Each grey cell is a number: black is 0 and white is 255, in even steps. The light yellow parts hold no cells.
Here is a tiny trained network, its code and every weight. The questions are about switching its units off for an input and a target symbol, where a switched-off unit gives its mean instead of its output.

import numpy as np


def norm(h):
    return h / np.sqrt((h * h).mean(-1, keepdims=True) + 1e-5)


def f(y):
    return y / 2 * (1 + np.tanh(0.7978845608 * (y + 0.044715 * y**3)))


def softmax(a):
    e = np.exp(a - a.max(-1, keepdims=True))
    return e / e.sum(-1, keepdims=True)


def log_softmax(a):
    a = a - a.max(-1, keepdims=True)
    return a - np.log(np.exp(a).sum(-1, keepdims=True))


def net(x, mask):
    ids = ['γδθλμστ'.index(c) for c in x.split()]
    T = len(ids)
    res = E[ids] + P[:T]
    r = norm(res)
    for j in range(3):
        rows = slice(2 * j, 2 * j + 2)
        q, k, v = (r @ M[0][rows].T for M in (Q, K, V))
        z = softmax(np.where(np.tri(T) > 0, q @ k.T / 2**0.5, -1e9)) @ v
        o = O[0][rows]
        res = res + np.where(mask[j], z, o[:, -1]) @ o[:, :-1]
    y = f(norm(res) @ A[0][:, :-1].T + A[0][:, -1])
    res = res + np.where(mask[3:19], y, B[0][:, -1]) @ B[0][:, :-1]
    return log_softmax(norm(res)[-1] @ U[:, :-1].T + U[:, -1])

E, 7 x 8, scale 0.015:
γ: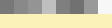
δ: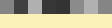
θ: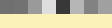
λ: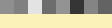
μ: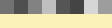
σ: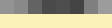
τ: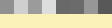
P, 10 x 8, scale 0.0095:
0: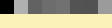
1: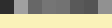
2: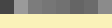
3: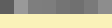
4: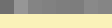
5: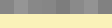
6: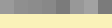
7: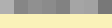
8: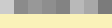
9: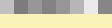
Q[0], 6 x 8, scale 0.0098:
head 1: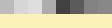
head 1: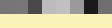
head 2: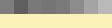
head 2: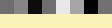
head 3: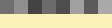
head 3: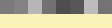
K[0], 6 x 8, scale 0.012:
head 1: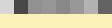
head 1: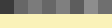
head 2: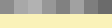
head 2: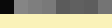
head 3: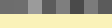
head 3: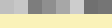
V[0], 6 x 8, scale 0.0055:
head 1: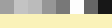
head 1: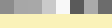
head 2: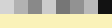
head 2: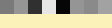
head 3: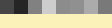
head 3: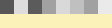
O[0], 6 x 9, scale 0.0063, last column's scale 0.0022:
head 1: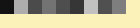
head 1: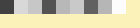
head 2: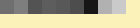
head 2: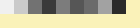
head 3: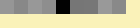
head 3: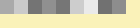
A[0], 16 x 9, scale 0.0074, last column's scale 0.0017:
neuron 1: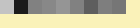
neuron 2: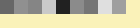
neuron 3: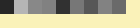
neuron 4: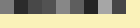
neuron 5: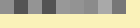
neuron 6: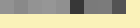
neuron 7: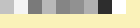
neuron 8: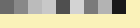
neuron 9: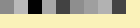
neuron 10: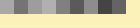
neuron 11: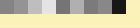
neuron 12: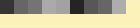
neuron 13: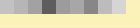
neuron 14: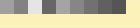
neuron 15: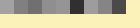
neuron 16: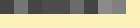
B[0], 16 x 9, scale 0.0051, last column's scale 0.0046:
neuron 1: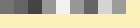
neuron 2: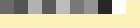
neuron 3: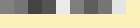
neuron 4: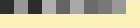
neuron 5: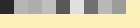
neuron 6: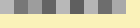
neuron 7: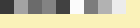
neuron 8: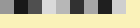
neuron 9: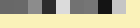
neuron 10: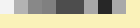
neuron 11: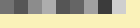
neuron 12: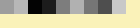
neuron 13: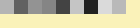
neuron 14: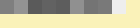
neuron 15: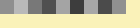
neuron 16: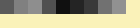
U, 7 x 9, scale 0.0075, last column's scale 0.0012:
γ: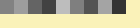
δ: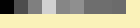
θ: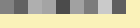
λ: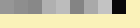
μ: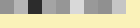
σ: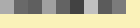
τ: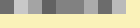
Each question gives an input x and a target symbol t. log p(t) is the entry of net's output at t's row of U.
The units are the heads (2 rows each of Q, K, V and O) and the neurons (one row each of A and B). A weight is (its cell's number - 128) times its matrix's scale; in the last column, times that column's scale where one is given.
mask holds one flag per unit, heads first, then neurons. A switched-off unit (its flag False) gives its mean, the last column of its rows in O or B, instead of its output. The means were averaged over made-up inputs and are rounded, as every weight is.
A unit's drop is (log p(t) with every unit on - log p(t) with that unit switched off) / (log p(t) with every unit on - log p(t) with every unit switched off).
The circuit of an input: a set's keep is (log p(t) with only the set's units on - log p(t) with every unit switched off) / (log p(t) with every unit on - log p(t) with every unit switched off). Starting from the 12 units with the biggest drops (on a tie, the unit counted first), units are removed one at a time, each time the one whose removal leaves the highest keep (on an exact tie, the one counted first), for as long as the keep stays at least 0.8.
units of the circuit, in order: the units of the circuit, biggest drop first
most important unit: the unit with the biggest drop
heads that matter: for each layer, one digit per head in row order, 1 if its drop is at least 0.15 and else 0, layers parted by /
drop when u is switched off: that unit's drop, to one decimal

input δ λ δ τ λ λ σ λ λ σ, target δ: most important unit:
head 2
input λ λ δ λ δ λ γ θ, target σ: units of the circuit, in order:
neuron 8; head 2
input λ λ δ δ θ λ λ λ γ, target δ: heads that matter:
000
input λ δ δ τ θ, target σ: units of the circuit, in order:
head 1; neuron 8
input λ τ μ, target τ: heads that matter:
010
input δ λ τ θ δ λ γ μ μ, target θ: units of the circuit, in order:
head 1; neuron 13; head 2
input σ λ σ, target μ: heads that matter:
111
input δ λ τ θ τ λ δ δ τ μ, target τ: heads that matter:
110
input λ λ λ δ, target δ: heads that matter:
001
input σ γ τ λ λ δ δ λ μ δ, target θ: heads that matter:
000
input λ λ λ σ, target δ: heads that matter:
110
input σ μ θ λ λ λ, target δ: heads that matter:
111
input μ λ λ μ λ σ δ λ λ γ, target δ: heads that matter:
010
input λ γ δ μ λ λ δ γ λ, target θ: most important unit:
head 3
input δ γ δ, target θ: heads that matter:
100
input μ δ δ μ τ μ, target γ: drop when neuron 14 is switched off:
0.0
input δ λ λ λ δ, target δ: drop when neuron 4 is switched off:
0.1
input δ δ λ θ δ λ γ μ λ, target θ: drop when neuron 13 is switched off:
0.3
